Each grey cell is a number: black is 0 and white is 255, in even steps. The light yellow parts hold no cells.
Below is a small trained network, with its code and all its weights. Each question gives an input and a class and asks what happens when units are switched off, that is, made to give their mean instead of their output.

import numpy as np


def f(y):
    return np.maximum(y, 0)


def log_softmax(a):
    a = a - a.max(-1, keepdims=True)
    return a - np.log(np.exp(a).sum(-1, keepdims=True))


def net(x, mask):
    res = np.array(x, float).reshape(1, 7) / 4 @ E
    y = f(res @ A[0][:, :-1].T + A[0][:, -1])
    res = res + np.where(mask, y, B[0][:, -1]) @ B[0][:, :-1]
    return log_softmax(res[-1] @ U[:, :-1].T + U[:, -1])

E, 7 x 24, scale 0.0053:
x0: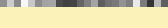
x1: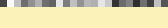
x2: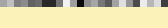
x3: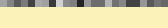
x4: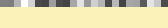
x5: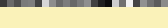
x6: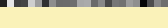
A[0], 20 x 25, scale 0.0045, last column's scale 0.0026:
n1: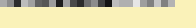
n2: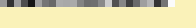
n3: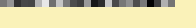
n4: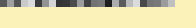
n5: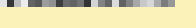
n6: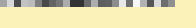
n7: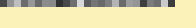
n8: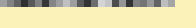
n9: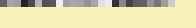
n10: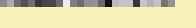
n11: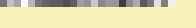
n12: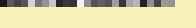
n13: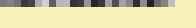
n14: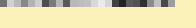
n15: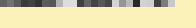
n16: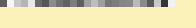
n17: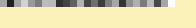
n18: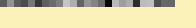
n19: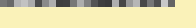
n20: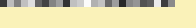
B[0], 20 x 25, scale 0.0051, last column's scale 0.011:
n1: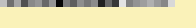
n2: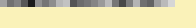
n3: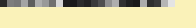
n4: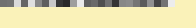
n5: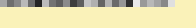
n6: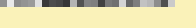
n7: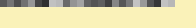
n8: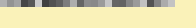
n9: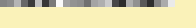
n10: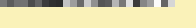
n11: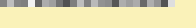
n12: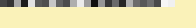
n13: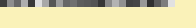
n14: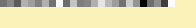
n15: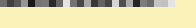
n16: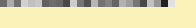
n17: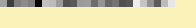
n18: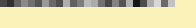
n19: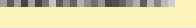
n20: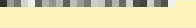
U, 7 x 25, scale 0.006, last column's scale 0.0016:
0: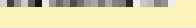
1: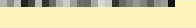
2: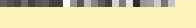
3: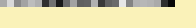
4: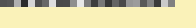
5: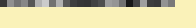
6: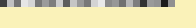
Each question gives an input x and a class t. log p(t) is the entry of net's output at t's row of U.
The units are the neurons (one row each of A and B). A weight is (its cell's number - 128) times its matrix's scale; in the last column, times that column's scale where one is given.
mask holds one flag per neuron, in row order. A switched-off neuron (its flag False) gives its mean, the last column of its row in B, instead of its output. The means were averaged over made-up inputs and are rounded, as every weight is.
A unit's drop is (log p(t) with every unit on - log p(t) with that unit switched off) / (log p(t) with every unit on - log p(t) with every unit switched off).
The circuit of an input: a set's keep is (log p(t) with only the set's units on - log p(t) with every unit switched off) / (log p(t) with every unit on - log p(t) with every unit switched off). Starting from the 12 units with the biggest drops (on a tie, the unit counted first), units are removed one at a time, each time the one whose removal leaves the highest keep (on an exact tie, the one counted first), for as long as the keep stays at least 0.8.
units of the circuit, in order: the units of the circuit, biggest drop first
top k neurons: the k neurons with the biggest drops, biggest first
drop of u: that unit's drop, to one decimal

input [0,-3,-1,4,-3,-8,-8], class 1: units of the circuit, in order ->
(n8)
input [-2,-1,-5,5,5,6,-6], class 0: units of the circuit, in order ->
(n5; n17)
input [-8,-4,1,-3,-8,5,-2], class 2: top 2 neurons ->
(n15; n18)
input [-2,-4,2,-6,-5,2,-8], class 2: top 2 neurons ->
(n15; n10)
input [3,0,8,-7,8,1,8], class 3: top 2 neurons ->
(n1; n6)
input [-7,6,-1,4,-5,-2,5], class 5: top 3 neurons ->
(n3; n13; n10)
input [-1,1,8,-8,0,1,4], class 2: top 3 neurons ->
(n10; n18; n15)
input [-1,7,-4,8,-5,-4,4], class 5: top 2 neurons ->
(n3; n13)
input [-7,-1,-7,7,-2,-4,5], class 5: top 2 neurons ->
(n3; n13)
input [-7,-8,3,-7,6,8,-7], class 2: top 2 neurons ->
(n15; n10)
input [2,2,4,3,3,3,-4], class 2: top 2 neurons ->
(n4; n10)
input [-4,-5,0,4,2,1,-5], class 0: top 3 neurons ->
(n5; n17; n12)
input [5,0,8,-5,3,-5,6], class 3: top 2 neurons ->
(n6; n1)
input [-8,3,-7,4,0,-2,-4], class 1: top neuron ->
(n9)
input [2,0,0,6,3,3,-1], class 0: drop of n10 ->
0.2
